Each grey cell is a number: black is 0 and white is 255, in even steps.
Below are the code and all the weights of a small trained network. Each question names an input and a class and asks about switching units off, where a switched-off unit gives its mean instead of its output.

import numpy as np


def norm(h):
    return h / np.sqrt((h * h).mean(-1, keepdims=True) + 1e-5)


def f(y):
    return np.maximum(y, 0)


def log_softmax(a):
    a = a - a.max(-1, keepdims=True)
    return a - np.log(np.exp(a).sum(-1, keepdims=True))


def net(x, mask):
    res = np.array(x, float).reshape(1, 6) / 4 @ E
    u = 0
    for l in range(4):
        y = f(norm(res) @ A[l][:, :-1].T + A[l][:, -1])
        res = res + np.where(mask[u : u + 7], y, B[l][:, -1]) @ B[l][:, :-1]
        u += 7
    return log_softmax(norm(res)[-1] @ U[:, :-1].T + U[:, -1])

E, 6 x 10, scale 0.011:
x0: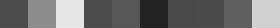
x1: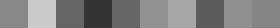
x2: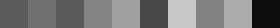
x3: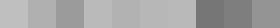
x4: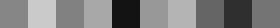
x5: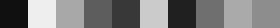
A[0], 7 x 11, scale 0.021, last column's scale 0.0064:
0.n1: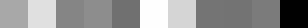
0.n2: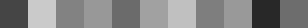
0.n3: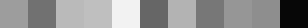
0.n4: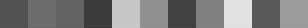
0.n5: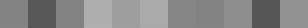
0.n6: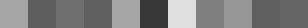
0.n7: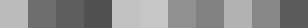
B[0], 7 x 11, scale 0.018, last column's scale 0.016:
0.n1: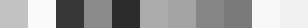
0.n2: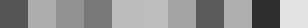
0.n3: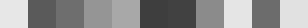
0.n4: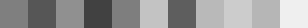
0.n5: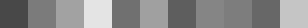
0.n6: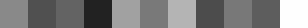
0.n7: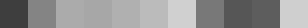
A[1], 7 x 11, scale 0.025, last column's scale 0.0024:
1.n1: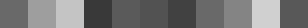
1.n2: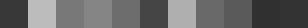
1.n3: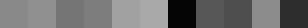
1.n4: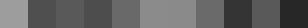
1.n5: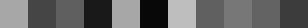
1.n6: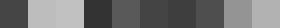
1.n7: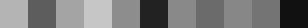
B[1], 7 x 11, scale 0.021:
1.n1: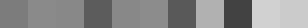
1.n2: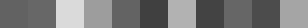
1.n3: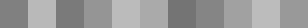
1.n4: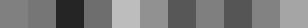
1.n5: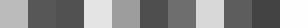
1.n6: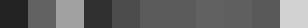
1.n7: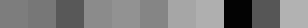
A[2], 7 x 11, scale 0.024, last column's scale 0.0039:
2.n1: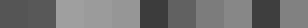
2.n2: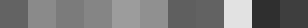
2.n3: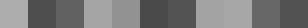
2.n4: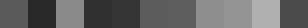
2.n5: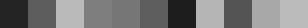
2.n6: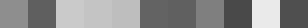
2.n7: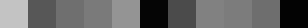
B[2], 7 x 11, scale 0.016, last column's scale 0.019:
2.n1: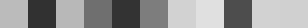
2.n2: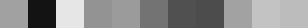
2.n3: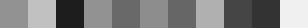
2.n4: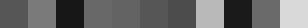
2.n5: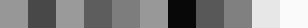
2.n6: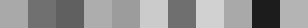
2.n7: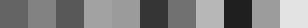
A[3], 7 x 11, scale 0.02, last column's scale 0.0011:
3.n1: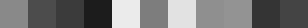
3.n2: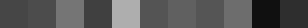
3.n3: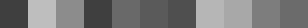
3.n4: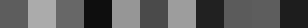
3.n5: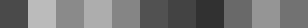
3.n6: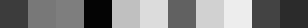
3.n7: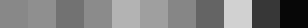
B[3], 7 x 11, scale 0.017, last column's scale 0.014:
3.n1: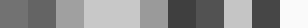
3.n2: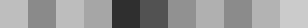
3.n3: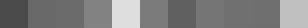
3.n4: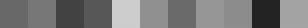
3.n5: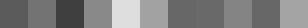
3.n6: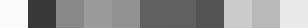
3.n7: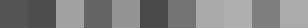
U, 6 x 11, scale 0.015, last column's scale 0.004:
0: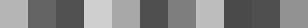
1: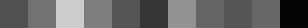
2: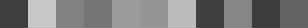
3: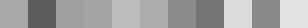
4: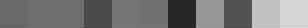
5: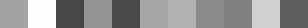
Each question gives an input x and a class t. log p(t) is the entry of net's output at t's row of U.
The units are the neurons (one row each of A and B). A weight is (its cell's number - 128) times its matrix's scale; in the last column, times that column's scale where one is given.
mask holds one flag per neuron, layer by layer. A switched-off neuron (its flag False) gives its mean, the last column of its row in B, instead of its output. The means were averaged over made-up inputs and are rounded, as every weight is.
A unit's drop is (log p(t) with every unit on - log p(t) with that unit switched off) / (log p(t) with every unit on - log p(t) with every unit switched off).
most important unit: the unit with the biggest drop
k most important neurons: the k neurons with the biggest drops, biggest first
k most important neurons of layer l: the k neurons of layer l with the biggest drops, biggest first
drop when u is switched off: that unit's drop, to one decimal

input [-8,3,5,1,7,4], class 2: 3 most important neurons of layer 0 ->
(0.n2, 0.n4, 0.n3)
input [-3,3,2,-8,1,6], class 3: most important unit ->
0.n2
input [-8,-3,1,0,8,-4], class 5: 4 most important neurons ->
(0.n1, 1.n6, 0.n5, 3.n1)
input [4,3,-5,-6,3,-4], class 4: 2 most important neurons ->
(0.n6, 0.n3)
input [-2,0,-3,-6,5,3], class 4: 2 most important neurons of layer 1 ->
(1.n6, 1.n5)
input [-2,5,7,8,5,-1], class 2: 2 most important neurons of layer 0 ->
(0.n2, 0.n1)
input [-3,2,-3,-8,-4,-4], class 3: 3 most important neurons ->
(0.n4, 0.n7, 0.n3)
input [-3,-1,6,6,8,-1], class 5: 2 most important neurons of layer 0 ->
(0.n1, 0.n7)
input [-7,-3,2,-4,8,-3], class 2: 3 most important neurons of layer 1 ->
(1.n5, 1.n2, 1.n6)
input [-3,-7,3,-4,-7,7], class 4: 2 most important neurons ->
(0.n4, 2.n4)
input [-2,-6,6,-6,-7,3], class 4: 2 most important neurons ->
(2.n4, 0.n2)
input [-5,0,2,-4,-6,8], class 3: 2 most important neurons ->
(3.n6, 0.n2)
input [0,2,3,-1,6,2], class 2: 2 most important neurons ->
(0.n2, 0.n4)
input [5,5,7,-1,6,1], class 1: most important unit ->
1.n2
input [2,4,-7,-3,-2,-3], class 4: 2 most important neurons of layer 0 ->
(0.n6, 0.n3)
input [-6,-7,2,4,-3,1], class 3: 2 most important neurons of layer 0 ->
(0.n7, 0.n4)
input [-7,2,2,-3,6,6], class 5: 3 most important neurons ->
(0.n1, 1.n6, 0.n6)
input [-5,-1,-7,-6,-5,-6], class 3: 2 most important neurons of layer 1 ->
(1.n5, 1.n6)
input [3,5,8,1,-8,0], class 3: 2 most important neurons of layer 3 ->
(3.n1, 3.n6)
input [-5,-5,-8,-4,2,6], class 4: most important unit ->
0.n7
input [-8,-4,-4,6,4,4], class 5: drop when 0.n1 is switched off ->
0.8
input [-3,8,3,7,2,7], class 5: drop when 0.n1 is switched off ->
1.2
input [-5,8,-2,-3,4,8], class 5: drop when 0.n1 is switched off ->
1.4
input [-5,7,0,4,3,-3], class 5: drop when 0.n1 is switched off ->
1.1
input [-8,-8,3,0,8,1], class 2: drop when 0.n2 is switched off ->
0.4
